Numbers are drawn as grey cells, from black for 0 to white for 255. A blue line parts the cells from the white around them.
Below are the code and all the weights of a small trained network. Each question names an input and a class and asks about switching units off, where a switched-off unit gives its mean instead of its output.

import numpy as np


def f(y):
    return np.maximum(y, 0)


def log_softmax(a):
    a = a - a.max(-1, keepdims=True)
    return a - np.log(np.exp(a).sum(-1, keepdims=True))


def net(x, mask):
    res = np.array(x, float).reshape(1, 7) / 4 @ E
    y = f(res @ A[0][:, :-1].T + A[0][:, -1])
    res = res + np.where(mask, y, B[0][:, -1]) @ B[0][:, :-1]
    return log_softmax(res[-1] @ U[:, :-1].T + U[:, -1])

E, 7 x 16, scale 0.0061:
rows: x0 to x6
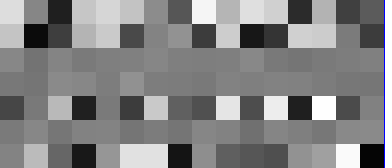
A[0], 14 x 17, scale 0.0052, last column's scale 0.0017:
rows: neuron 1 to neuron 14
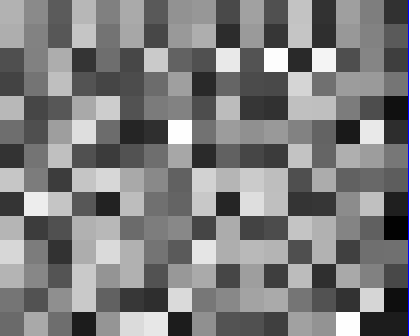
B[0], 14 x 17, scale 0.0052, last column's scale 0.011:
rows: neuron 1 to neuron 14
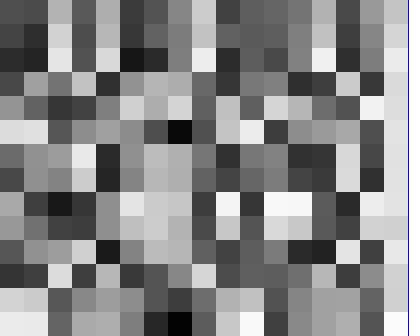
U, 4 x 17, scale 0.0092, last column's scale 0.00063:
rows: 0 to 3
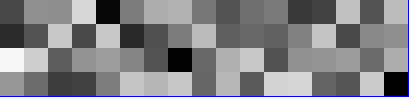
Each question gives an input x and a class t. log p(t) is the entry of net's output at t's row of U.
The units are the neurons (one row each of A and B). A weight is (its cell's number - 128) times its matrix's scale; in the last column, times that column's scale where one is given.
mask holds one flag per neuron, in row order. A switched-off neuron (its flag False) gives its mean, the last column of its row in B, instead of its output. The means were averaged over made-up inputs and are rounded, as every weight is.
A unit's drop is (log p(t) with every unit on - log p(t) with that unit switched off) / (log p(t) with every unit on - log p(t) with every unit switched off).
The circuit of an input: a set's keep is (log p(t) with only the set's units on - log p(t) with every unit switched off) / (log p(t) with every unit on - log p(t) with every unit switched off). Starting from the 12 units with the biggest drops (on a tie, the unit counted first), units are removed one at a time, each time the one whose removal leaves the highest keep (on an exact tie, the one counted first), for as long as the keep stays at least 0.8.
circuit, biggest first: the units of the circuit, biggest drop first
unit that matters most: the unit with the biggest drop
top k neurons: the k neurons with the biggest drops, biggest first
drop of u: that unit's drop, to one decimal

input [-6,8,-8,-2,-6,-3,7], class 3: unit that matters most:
neuron 5
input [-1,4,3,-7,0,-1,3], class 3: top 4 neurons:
(neuron 6; neuron 5; neuron 13; neuron 10)
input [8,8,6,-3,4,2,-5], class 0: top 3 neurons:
(neuron 11; neuron 8; neuron 9)
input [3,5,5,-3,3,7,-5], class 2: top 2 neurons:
(neuron 6; neuron 9)
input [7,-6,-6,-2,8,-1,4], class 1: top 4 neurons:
(neuron 3; neuron 7; neuron 4; neuron 9)
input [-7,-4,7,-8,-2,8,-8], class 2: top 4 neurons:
(neuron 6; neuron 13; neuron 11; neuron 8)
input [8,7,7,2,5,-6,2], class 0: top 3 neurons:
(neuron 11; neuron 8; neuron 9)
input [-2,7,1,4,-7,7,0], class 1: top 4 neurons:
(neuron 12; neuron 2; neuron 9; neuron 1)
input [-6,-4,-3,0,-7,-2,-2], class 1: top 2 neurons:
(neuron 2; neuron 12)
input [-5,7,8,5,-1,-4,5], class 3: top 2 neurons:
(neuron 5; neuron 10)
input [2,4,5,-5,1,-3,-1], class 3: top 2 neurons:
(neuron 7; neuron 4)
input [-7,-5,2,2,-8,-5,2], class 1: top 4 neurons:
(neuron 2; neuron 12; neuron 1; neuron 11)
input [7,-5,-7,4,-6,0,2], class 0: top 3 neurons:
(neuron 11; neuron 8; neuron 3)
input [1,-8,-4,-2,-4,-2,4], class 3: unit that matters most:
neuron 9
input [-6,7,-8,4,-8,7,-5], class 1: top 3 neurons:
(neuron 2; neuron 12; neuron 1)
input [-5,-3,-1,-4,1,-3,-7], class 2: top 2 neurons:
(neuron 6; neuron 13)
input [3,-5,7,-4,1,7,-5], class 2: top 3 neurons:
(neuron 6; neuron 13; neuron 5)
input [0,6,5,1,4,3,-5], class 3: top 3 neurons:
(neuron 14; neuron 5; neuron 10)
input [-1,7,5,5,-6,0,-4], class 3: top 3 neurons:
(neuron 10; neuron 5; neuron 3)
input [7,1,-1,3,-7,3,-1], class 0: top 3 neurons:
(neuron 11; neuron 8; neuron 3)
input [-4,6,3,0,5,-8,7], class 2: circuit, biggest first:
(neuron 14)
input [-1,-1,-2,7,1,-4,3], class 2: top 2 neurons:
(neuron 11; neuron 8)
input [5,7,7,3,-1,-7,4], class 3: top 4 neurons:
(neuron 5; neuron 10; neuron 7; neuron 4)
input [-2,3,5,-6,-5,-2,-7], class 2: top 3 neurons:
(neuron 6; neuron 13; neuron 3)
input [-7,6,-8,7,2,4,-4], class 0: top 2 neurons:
(neuron 7; neuron 4)
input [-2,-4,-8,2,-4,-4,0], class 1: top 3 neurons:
(neuron 5; neuron 10; neuron 2)
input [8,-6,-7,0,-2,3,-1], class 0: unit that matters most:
neuron 11
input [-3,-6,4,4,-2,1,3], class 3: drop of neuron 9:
1.0
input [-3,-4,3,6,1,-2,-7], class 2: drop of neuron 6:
0.2
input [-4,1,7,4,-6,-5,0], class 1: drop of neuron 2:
0.2
